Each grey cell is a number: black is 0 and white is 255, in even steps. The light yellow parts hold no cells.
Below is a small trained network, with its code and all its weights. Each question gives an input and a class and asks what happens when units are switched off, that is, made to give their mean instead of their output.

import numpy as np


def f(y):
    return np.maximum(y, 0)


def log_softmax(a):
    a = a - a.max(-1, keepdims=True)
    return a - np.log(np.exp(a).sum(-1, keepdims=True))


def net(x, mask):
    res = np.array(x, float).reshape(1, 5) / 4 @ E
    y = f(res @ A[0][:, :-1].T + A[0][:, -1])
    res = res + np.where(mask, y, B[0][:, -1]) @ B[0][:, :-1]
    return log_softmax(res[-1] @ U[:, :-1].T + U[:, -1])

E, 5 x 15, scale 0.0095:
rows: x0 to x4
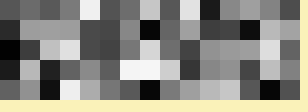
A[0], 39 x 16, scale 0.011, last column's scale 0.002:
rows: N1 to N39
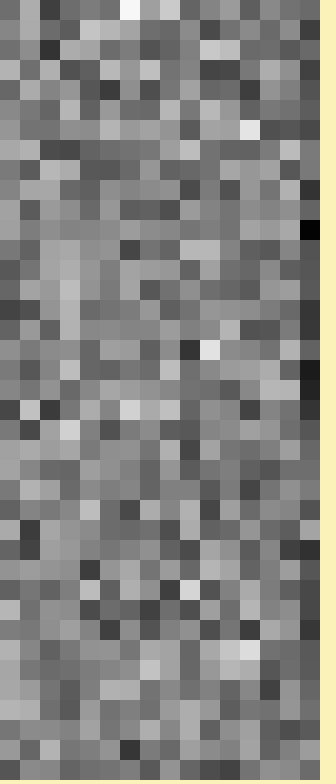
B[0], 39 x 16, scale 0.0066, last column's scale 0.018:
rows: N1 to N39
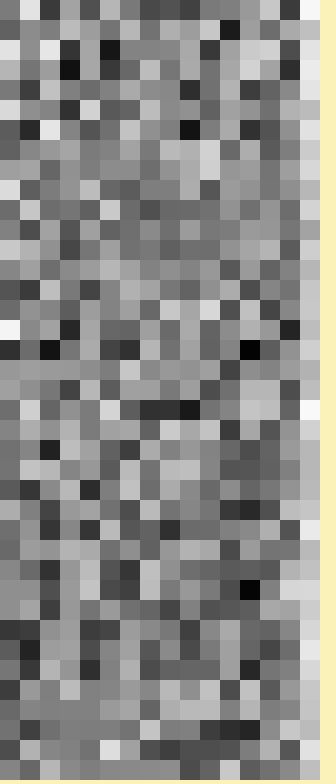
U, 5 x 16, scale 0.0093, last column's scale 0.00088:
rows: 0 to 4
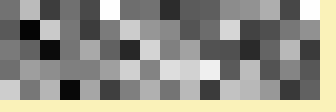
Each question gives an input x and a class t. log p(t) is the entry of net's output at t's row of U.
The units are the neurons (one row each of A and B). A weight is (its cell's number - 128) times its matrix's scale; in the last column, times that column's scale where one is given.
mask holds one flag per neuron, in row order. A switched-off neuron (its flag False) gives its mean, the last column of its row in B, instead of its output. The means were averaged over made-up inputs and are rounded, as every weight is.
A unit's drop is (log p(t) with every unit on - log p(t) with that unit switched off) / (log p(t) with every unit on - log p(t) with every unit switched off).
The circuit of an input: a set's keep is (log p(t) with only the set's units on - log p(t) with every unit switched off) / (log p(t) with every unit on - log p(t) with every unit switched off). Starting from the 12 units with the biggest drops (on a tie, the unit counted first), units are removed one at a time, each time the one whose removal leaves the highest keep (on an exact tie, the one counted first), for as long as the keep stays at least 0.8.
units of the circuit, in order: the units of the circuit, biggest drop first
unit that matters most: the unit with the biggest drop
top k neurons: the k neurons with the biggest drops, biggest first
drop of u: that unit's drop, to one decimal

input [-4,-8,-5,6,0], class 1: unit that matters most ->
N7
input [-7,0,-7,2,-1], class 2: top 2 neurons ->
N18, N29
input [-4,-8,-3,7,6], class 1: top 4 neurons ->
N7, N33, N34, N27
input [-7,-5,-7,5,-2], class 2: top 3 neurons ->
N18, N29, N23
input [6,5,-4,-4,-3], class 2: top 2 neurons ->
N30, N7
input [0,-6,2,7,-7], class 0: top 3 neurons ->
N1, N21, N3
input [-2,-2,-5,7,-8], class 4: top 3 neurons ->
N4, N20, N10
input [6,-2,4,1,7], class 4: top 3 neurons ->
N3, N17, N18
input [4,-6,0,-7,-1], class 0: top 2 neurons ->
N27, N38
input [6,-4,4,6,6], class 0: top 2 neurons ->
N21, N1
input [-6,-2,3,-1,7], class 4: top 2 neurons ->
N3, N17
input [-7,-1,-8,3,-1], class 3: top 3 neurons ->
N35, N8, N36
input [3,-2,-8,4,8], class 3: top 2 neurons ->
N2, N35
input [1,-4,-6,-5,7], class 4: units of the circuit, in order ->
N3
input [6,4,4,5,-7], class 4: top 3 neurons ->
N4, N20, N18
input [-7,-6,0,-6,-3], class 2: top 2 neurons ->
N18, N21
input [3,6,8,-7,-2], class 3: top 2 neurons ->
N22, N16
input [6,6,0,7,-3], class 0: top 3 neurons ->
N21, N1, N7
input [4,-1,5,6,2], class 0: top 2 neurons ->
N21, N1
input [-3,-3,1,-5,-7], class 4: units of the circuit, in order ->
N4
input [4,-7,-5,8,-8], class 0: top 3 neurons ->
N1, N21, N3
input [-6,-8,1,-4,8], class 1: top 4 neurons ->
N7, N33, N34, N4
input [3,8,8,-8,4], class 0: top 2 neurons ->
N27, N13
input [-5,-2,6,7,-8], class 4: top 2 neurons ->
N4, N20
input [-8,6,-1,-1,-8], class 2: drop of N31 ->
0.2
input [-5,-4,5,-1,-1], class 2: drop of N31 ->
0.1
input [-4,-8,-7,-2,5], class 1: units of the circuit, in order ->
N7
